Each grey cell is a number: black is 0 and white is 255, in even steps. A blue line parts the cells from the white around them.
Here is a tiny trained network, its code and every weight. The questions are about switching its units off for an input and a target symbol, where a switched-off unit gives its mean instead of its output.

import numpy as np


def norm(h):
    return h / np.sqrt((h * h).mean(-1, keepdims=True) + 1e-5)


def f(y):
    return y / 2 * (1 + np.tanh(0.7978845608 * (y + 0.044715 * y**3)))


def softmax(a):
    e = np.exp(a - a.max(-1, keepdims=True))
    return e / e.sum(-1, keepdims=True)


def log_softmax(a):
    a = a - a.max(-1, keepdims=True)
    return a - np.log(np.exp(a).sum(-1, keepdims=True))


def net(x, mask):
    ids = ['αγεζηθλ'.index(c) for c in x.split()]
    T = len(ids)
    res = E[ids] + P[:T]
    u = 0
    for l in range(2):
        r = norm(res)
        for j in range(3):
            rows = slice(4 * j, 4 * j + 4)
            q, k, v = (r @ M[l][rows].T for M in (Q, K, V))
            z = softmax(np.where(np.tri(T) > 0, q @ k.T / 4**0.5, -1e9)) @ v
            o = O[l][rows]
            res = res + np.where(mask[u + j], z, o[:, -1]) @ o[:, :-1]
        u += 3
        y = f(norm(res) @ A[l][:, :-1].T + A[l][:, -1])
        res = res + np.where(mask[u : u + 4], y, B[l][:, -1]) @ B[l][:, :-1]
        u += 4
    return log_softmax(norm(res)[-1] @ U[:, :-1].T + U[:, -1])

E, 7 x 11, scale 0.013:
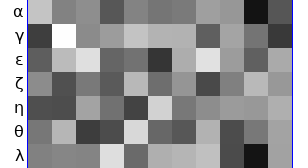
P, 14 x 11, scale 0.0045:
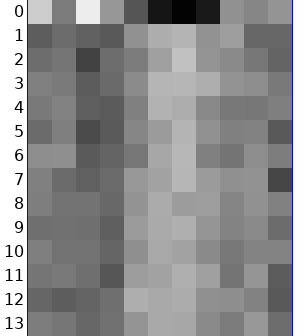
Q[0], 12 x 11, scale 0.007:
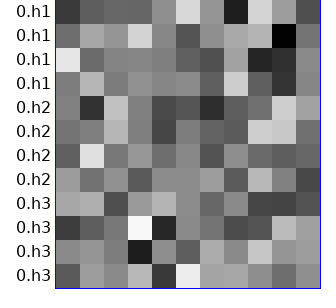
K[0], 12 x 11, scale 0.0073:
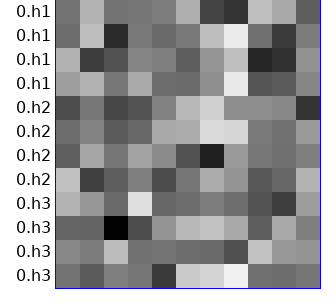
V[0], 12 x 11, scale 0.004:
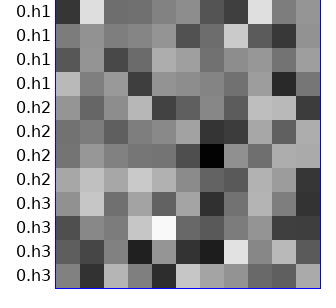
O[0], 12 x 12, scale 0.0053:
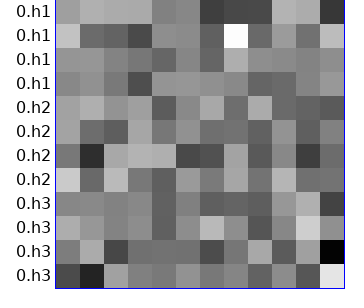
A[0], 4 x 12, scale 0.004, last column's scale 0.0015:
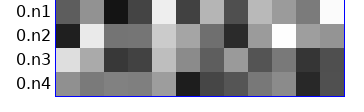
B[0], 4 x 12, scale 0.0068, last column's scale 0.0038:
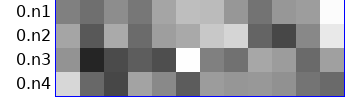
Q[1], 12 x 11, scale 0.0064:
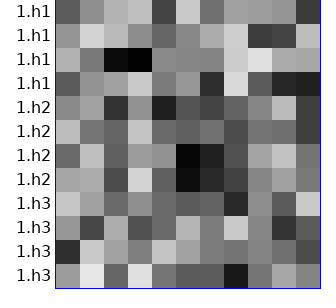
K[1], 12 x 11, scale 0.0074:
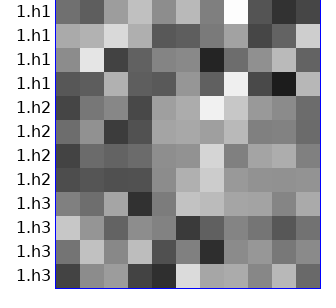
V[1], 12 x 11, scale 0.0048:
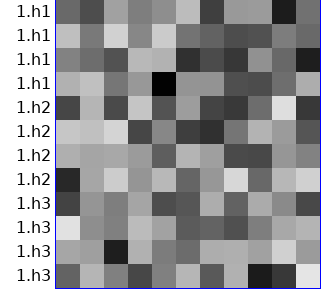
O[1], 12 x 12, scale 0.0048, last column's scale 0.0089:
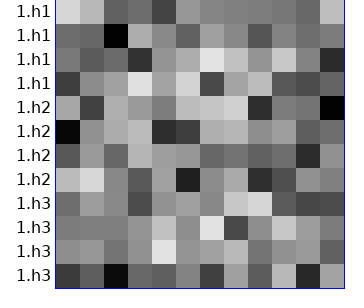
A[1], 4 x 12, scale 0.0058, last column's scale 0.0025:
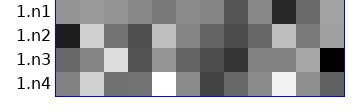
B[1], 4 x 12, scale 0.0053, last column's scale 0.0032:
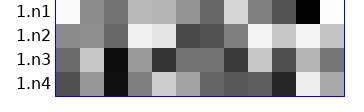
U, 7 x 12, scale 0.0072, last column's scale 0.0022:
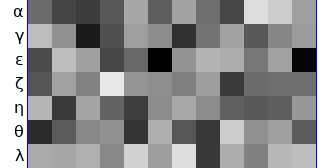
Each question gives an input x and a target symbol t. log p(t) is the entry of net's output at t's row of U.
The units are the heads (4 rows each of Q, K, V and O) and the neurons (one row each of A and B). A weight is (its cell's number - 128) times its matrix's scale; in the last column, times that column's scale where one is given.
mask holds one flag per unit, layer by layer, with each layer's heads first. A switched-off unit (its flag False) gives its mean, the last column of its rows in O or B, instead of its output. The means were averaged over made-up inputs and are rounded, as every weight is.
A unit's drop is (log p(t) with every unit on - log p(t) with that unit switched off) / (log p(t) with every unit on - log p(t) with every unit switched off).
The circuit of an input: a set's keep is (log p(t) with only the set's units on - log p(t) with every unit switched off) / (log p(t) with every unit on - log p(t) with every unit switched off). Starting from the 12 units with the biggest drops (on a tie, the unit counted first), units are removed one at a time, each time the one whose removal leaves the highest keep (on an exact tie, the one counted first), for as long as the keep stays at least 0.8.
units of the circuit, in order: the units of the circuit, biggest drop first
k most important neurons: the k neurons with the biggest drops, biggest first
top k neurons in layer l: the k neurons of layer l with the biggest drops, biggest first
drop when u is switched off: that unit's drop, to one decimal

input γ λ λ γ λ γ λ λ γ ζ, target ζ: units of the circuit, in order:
[1.h2, 1.h1, 0.h1, 0.h3]
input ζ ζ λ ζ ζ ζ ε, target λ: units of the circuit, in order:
[1.h3, 0.n4]
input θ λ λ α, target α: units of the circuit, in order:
[0.h2, 1.h3, 1.h1, 0.h3]
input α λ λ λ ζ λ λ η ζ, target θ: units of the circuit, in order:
[1.h2]
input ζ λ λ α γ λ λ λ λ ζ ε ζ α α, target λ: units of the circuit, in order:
[1.h3, 0.n4, 0.h3]
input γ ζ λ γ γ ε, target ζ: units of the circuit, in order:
[1.h2, 1.h1, 0.h3]
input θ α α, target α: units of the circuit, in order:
[0.h2, 1.h3, 1.h1]
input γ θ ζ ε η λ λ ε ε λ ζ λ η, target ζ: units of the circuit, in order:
[1.h2, 0.h1]
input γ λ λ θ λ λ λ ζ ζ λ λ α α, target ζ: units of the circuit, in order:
[1.h2, 0.h3, 1.h1, 0.h1]
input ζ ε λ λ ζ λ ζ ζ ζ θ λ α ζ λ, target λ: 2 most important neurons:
[0.n4, 0.n3]
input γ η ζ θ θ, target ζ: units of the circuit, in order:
[1.h2, 1.h1, 0.h3]
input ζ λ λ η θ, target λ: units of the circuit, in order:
[1.h3, 0.h2, 0.n4]
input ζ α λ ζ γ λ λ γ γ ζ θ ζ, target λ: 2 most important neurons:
[0.n2, 0.n4]
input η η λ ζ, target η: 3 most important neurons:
[0.n2, 1.n2, 1.n4]
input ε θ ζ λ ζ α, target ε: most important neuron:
[0.n2]
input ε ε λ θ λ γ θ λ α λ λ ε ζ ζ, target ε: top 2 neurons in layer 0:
[0.n2, 0.n3]
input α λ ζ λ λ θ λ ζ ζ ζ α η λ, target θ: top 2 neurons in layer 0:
[0.n2, 0.n1]
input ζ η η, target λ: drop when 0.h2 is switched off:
0.4
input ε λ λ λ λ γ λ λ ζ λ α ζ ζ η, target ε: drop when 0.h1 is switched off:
-0.1
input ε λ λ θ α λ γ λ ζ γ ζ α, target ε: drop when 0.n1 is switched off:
0.0
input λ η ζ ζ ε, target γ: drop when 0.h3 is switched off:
0.1
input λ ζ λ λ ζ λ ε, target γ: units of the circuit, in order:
[1.h2]
